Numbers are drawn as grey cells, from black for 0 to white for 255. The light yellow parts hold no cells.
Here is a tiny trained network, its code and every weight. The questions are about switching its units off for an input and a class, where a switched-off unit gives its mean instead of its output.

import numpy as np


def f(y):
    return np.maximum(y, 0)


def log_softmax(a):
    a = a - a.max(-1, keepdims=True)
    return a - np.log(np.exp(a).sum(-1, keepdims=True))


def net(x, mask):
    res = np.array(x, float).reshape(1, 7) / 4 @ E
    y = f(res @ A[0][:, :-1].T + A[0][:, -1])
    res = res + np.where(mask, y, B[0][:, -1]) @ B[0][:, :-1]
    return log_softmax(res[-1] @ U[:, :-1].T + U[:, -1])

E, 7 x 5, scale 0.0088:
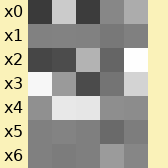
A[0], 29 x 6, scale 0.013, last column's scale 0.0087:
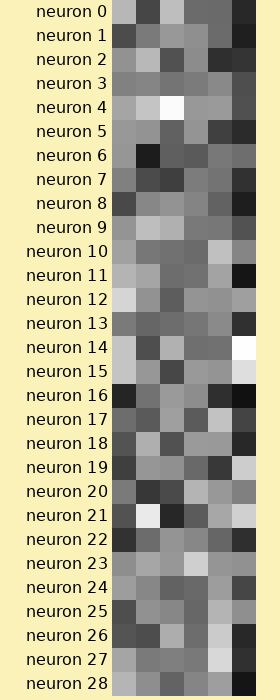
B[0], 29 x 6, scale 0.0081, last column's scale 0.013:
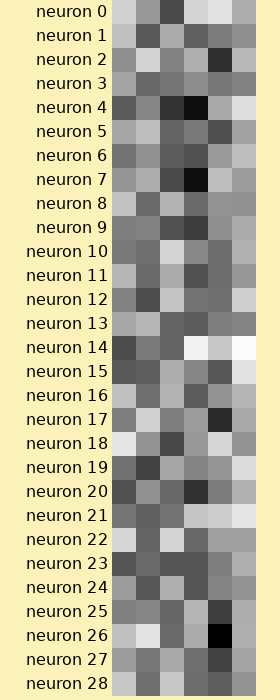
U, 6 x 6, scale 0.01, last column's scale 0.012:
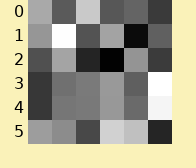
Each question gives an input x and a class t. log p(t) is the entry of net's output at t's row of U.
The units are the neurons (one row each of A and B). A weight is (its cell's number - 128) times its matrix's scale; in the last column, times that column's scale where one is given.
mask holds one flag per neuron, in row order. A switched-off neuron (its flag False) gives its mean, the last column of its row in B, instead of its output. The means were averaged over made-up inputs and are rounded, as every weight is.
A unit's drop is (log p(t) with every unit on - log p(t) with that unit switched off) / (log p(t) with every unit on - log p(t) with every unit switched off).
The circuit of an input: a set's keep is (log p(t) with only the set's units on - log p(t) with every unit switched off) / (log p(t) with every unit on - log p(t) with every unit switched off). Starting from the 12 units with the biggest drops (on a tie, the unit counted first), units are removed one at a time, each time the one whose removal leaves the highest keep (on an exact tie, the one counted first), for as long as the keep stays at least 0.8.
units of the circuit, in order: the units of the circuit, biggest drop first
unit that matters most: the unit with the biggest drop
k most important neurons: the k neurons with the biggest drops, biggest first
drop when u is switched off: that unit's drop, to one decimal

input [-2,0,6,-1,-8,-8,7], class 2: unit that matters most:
neuron 20
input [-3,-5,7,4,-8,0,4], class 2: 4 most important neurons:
[neuron 20; neuron 6; neuron 7; neuron 2]
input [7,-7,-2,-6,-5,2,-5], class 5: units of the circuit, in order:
[neuron 21; neuron 18]
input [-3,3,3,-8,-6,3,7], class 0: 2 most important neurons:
[neuron 22; neuron 16]
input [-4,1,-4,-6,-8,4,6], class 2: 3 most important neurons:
[neuron 7; neuron 6; neuron 20]
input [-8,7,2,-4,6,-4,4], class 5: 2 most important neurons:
[neuron 0; neuron 14]
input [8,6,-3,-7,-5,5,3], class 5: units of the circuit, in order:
[neuron 21; neuron 18]
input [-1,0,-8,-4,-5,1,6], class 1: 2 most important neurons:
[neuron 2; neuron 5]
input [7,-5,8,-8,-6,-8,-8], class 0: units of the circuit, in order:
[neuron 22; neuron 16]
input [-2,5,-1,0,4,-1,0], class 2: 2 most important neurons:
[neuron 4; neuron 21]
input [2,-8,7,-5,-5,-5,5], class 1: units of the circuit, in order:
[neuron 26; neuron 17]
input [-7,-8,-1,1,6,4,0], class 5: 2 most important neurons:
[neuron 14; neuron 0]
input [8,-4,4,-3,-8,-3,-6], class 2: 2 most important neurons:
[neuron 20; neuron 7]
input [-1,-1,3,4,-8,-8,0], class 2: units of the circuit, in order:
[neuron 20]
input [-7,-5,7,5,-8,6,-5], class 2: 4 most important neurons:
[neuron 6; neuron 20; neuron 7; neuron 2]
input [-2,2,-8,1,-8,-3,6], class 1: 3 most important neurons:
[neuron 2; neuron 4; neuron 5]
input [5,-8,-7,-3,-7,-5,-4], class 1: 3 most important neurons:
[neuron 2; neuron 4; neuron 5]
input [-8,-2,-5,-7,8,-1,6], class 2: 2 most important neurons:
[neuron 4; neuron 9]
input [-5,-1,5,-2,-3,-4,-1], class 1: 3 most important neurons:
[neuron 26; neuron 17; neuron 21]
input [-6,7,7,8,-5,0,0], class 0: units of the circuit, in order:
[neuron 27]
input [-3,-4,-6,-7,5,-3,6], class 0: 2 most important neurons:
[neuron 16; neuron 19]
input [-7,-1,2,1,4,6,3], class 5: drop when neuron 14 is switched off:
0.3
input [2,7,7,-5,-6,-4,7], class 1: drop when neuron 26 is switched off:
0.5
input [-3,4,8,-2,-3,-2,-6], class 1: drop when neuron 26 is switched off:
0.3
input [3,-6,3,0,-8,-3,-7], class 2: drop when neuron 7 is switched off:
0.1
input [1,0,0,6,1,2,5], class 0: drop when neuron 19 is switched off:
0.0
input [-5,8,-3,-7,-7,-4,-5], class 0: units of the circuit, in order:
[neuron 16]
